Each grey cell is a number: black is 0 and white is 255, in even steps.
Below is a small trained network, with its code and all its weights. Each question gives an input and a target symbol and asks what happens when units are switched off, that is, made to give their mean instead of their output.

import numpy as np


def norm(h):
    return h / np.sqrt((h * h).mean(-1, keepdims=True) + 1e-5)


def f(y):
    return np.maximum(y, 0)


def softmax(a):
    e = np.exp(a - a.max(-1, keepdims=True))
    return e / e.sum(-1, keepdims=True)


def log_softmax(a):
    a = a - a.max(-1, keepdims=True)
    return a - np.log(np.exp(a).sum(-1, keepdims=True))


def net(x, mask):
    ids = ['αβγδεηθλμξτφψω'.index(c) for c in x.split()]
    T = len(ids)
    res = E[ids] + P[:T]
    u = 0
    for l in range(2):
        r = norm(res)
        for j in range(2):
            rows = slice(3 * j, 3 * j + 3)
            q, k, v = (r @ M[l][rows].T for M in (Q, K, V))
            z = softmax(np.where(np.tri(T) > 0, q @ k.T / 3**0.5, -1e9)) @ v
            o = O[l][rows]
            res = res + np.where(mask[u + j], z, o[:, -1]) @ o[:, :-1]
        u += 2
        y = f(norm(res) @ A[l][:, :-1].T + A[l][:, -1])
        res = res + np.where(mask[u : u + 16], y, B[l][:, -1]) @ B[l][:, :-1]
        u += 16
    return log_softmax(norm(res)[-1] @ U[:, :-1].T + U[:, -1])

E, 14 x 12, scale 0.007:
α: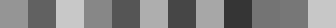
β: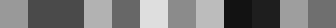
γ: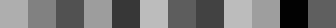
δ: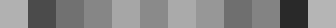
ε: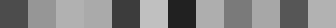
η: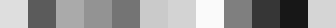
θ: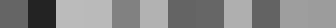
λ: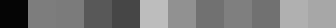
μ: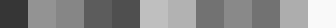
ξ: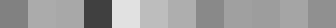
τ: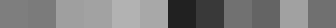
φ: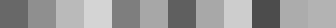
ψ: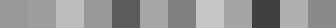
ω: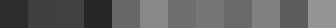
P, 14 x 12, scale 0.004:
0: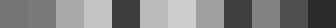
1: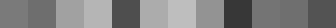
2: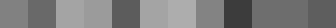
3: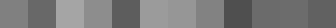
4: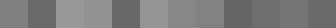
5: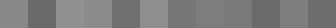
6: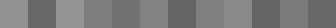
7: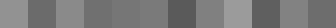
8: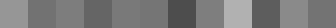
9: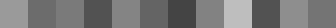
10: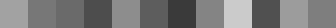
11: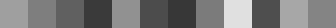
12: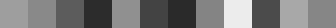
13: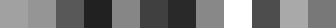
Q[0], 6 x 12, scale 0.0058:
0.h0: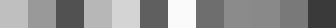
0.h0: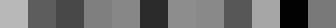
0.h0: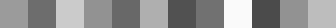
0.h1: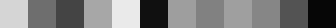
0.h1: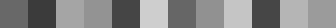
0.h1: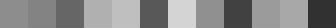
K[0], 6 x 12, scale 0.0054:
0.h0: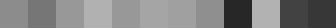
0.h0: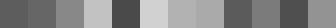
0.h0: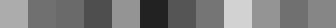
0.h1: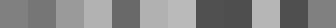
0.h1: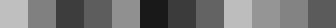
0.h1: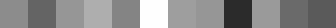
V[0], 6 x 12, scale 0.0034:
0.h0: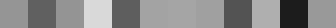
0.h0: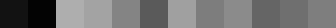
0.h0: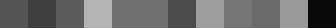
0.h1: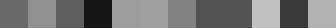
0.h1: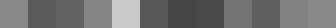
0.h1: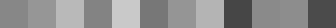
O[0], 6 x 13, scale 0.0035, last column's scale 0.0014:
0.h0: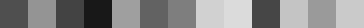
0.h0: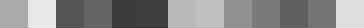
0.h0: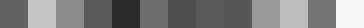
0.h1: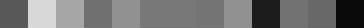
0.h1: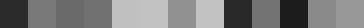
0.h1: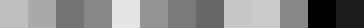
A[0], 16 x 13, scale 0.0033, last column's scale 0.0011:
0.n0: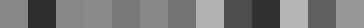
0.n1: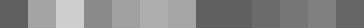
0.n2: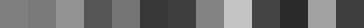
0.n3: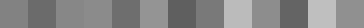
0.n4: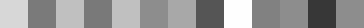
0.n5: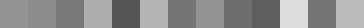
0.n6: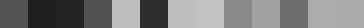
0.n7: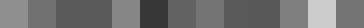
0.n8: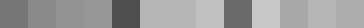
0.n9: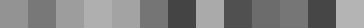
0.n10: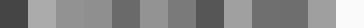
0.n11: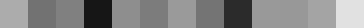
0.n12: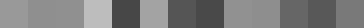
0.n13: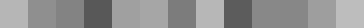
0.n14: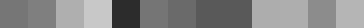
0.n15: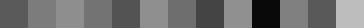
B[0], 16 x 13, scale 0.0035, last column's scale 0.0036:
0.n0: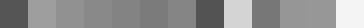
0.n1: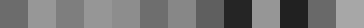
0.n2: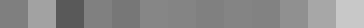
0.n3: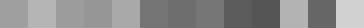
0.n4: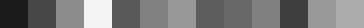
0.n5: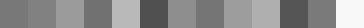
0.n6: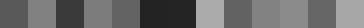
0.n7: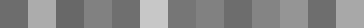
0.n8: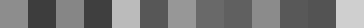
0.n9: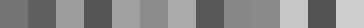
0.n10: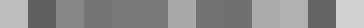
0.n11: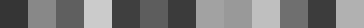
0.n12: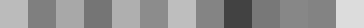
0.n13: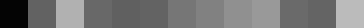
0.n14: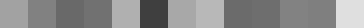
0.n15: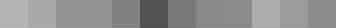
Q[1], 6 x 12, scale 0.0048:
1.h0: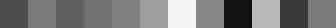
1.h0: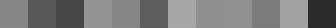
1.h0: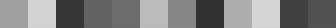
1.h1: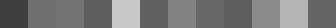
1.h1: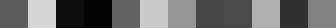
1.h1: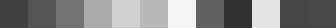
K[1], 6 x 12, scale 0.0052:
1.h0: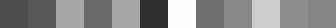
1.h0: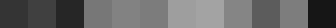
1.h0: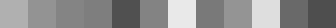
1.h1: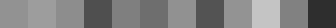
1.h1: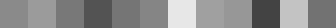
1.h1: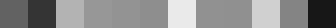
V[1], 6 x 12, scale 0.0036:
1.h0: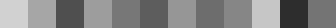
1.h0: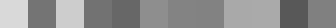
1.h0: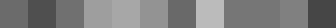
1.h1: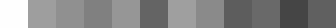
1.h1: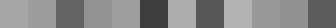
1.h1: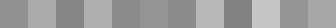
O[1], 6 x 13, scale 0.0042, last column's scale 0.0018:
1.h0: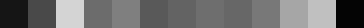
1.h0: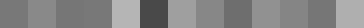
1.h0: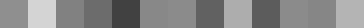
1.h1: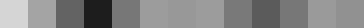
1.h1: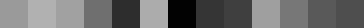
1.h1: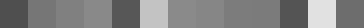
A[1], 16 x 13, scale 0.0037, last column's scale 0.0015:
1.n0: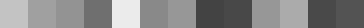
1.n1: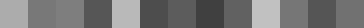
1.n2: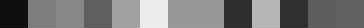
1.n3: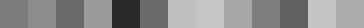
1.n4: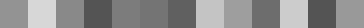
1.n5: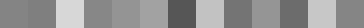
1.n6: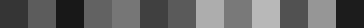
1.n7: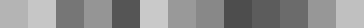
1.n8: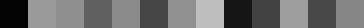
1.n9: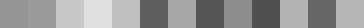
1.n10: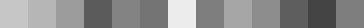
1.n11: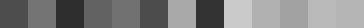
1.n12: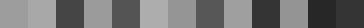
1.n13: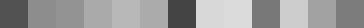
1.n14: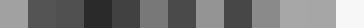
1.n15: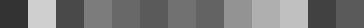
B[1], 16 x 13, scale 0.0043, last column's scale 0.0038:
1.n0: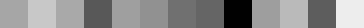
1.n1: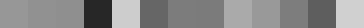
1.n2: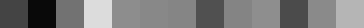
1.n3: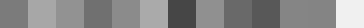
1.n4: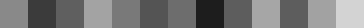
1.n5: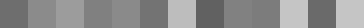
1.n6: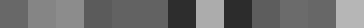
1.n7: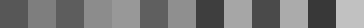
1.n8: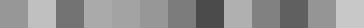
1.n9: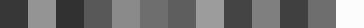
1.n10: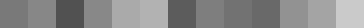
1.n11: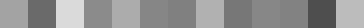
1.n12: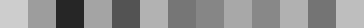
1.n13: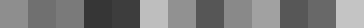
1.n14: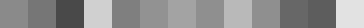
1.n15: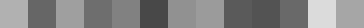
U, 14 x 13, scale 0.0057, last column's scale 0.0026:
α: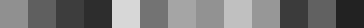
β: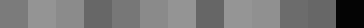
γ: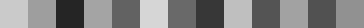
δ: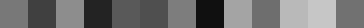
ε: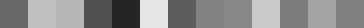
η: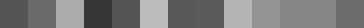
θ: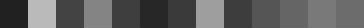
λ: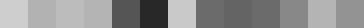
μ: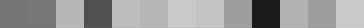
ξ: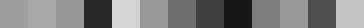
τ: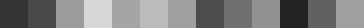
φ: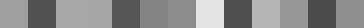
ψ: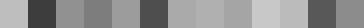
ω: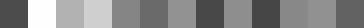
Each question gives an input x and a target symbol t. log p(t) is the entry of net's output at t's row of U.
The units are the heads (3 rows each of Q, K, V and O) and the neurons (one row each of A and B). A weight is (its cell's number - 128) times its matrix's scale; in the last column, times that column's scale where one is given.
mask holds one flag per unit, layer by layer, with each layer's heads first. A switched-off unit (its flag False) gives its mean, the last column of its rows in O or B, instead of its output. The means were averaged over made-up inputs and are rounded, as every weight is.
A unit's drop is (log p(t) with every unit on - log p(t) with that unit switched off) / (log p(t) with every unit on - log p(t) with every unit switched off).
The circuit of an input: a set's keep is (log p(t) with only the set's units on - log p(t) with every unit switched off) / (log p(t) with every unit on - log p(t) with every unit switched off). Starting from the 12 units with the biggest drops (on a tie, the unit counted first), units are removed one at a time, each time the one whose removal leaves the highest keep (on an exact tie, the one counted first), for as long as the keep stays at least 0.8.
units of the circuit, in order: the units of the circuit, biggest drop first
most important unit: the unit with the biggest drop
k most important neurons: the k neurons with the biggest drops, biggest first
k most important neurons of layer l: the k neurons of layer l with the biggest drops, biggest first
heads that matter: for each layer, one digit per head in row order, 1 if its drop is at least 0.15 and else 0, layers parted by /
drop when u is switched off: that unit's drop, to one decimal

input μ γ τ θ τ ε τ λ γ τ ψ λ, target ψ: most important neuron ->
(1.n14)
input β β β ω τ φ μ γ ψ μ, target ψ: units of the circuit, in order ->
(0.h1; 1.n11; 1.n14)
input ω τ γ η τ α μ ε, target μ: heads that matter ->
10 / 01
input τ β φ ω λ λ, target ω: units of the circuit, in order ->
(0.h1; 1.n8)
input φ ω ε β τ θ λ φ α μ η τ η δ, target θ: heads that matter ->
00 / 00
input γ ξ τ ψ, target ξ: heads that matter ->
00 / 01
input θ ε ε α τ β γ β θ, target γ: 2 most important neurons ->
(0.n10; 0.n14)
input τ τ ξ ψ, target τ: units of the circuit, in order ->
(0.n4; 0.h1; 0.h0; 1.n9)
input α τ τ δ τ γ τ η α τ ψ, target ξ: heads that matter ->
10 / 00
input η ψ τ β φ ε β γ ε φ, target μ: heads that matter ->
01 / 01
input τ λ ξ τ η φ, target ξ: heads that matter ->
00 / 00
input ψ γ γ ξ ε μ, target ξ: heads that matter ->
11 / 10
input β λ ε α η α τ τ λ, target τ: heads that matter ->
01 / 00
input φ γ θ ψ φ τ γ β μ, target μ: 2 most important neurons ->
(1.n11; 1.n4)
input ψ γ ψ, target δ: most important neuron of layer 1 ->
(1.n4)
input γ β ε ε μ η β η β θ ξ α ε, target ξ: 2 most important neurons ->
(0.n3; 0.n12)
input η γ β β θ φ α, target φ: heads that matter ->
11 / 00
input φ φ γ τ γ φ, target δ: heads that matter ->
10 / 00
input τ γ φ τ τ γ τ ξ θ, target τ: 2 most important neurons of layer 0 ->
(0.n4; 0.n8)
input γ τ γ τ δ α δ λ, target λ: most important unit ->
1.n15
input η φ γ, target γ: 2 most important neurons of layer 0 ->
(0.n5; 0.n8)
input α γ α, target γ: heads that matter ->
11 / 10
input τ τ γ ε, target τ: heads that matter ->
00 / 00
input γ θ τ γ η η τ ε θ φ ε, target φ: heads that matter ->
11 / 00
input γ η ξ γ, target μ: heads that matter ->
10 / 11
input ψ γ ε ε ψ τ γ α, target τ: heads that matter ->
01 / 00
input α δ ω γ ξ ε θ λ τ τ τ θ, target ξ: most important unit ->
0.h0
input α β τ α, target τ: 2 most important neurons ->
(1.n2; 1.n8)
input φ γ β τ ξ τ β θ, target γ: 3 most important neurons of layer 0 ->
(0.n0; 0.n10; 0.n12)
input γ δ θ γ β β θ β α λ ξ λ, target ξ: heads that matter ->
10 / 00
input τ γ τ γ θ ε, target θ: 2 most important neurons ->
(1.n6; 0.n8)
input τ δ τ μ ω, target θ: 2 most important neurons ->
(0.n6; 1.n6)
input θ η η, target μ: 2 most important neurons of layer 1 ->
(1.n3; 1.n9)
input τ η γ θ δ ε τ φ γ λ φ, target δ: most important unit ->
1.n13
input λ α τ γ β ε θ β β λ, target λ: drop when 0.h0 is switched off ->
0.2
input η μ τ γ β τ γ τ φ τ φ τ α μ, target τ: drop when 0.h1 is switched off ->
0.8
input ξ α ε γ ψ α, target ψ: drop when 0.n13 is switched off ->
0.0
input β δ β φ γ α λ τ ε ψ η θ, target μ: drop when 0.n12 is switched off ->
0.1
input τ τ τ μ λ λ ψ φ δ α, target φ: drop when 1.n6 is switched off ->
0.1
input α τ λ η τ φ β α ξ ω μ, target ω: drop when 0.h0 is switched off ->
0.3
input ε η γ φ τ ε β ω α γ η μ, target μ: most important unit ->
0.h0
